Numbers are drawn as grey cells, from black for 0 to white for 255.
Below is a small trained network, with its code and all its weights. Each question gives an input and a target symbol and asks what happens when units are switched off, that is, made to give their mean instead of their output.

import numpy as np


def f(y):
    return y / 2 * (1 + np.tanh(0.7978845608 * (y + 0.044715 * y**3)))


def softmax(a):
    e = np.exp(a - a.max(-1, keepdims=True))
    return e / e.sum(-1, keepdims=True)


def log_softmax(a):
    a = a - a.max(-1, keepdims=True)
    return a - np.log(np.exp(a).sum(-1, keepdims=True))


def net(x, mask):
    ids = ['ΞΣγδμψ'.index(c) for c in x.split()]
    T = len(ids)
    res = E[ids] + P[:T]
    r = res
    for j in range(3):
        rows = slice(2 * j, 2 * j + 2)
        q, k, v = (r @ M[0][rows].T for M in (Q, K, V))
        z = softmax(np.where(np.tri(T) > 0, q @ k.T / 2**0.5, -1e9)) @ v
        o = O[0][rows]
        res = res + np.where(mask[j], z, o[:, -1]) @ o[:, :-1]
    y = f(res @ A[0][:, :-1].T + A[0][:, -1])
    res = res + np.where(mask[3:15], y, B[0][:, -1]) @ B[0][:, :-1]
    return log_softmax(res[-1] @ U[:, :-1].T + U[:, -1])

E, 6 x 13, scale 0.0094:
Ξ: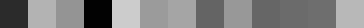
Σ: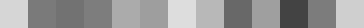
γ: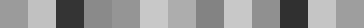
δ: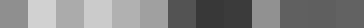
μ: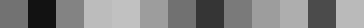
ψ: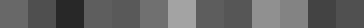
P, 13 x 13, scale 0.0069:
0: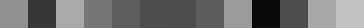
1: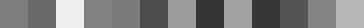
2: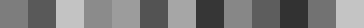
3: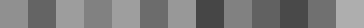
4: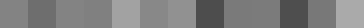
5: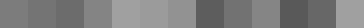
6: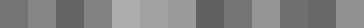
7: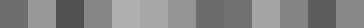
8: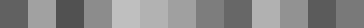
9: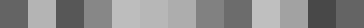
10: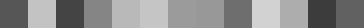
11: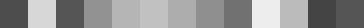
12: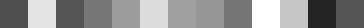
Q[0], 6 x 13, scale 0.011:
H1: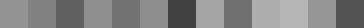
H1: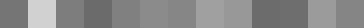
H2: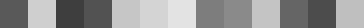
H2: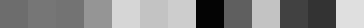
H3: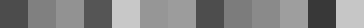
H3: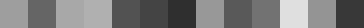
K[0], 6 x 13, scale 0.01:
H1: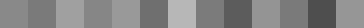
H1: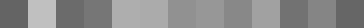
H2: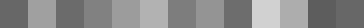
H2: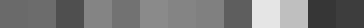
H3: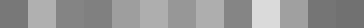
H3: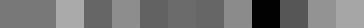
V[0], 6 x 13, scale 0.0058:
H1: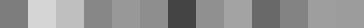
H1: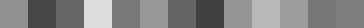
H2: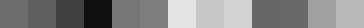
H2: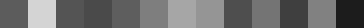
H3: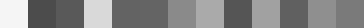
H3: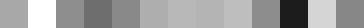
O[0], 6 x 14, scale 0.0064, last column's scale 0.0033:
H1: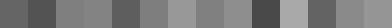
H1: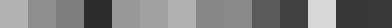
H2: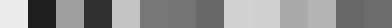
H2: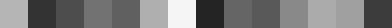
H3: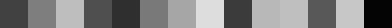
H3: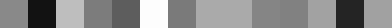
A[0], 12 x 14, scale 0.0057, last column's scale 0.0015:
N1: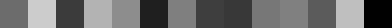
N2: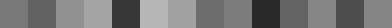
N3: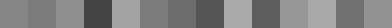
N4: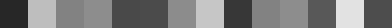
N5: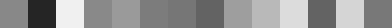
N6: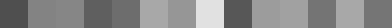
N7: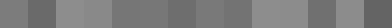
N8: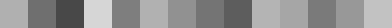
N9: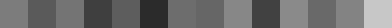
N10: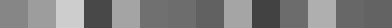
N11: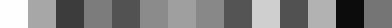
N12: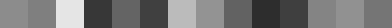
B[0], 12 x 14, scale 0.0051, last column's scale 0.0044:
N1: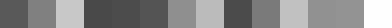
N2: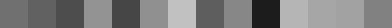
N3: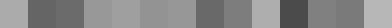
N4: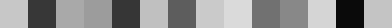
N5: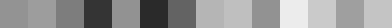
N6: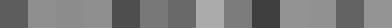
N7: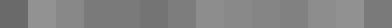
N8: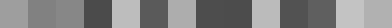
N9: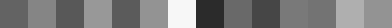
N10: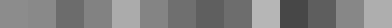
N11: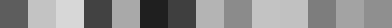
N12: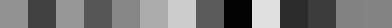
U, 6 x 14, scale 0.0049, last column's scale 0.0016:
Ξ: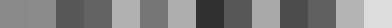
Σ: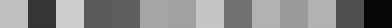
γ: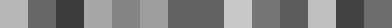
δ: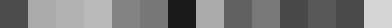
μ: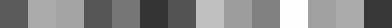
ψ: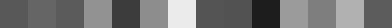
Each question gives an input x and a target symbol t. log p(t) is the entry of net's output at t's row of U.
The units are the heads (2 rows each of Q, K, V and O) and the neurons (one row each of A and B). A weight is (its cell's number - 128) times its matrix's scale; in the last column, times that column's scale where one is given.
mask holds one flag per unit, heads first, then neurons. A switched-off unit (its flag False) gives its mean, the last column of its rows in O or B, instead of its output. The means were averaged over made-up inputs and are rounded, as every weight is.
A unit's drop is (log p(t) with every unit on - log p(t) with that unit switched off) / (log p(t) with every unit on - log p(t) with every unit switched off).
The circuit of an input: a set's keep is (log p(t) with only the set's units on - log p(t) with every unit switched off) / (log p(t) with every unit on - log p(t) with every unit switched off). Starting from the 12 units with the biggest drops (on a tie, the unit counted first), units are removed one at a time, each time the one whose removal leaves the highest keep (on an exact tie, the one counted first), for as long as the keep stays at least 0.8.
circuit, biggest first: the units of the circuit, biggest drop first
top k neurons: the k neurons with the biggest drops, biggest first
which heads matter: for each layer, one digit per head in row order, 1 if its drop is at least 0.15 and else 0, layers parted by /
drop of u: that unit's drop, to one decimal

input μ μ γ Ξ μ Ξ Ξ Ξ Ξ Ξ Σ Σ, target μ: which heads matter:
011
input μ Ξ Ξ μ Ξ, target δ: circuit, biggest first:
(H2)
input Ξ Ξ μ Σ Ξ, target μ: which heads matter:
111
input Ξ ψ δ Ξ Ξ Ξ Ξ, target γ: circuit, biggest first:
(H3; H2)
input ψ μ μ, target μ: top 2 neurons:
(N1; N5)
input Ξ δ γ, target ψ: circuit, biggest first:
(H2; N2; H3)
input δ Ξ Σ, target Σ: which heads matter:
001
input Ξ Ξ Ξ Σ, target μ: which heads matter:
111
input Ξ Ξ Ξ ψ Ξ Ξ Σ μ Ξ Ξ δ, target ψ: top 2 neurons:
(N2; N1)
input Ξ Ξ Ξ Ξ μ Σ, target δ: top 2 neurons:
(N6; N1)
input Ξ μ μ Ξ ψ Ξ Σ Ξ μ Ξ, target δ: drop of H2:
0.7
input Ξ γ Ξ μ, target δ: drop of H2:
1.5
